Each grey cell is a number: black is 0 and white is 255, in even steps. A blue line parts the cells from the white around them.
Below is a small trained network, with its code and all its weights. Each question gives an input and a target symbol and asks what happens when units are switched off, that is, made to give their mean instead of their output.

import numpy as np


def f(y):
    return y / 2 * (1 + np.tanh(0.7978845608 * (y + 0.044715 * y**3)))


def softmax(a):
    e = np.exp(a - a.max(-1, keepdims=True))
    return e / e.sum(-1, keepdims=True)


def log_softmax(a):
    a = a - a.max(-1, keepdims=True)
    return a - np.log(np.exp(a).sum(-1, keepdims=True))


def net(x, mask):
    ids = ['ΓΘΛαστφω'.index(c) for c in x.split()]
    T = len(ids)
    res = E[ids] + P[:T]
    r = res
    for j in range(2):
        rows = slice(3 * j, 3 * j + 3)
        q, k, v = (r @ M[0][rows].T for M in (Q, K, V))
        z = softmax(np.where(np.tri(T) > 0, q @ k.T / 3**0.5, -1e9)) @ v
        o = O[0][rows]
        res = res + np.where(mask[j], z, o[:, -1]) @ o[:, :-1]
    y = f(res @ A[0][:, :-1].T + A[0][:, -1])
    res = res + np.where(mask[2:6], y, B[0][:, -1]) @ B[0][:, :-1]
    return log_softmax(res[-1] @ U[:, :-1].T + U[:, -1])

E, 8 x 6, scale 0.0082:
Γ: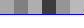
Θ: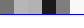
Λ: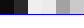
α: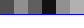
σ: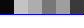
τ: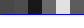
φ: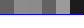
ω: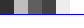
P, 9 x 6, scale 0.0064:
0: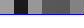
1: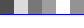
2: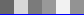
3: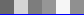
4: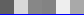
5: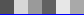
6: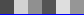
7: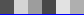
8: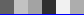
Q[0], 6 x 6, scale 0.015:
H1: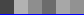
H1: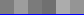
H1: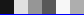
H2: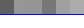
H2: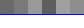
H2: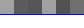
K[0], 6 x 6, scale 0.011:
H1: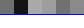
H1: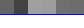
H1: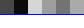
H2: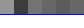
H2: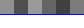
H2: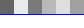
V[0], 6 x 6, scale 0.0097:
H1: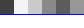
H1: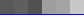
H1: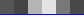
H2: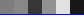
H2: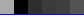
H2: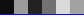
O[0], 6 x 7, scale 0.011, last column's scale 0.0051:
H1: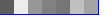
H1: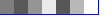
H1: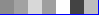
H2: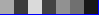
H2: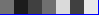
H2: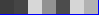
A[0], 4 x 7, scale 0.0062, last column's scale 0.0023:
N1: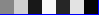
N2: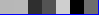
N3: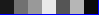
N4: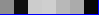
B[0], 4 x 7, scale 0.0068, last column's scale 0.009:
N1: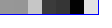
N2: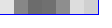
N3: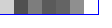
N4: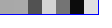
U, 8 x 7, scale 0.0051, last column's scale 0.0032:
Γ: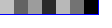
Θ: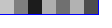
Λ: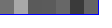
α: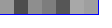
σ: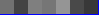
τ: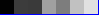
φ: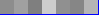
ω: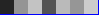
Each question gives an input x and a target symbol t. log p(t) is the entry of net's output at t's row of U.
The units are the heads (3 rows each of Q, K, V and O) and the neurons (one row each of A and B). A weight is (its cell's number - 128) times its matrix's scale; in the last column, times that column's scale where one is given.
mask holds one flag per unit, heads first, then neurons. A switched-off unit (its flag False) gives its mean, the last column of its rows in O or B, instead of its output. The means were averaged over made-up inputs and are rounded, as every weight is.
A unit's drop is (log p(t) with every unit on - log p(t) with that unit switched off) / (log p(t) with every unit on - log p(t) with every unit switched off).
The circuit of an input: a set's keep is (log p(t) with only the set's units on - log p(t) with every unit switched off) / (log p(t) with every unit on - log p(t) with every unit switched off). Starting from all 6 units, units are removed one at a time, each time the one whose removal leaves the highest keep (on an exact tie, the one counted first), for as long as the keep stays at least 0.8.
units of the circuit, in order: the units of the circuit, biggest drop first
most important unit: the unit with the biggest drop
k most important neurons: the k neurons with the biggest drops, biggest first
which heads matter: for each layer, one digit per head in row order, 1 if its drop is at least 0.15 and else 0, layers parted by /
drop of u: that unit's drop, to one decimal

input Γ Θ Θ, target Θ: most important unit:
H2
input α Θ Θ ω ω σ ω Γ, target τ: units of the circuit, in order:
H1; H2; N1; N3
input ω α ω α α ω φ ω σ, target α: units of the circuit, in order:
H2; H1; N3
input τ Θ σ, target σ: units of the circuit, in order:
H2; H1
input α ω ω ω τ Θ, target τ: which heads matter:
11
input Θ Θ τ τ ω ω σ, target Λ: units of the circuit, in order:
H2; N1; H1
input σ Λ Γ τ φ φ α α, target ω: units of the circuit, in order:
H1; H2
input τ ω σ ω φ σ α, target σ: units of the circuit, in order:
H2; H1; N4
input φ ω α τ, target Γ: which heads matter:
11
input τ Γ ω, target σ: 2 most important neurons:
N4; N2
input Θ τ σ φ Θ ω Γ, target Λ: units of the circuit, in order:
H2; N1; H1
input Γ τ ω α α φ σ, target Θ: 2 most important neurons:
N2; N1
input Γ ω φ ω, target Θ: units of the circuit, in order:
H2; N2
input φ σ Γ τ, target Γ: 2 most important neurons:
N2; N4
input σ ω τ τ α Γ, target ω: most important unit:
H1
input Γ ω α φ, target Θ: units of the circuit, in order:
H2; N2; H1
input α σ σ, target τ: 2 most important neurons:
N1; N4
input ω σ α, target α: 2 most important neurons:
N3; N1
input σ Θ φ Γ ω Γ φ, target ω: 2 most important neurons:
N4; N3
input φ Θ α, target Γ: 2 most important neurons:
N2; N4
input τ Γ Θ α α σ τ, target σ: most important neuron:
N4
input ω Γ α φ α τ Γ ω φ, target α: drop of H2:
0.8
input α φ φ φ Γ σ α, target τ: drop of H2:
0.2
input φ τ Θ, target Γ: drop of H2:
0.7
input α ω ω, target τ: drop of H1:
0.3
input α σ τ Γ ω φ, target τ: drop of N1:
0.2
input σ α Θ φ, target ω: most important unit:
H1
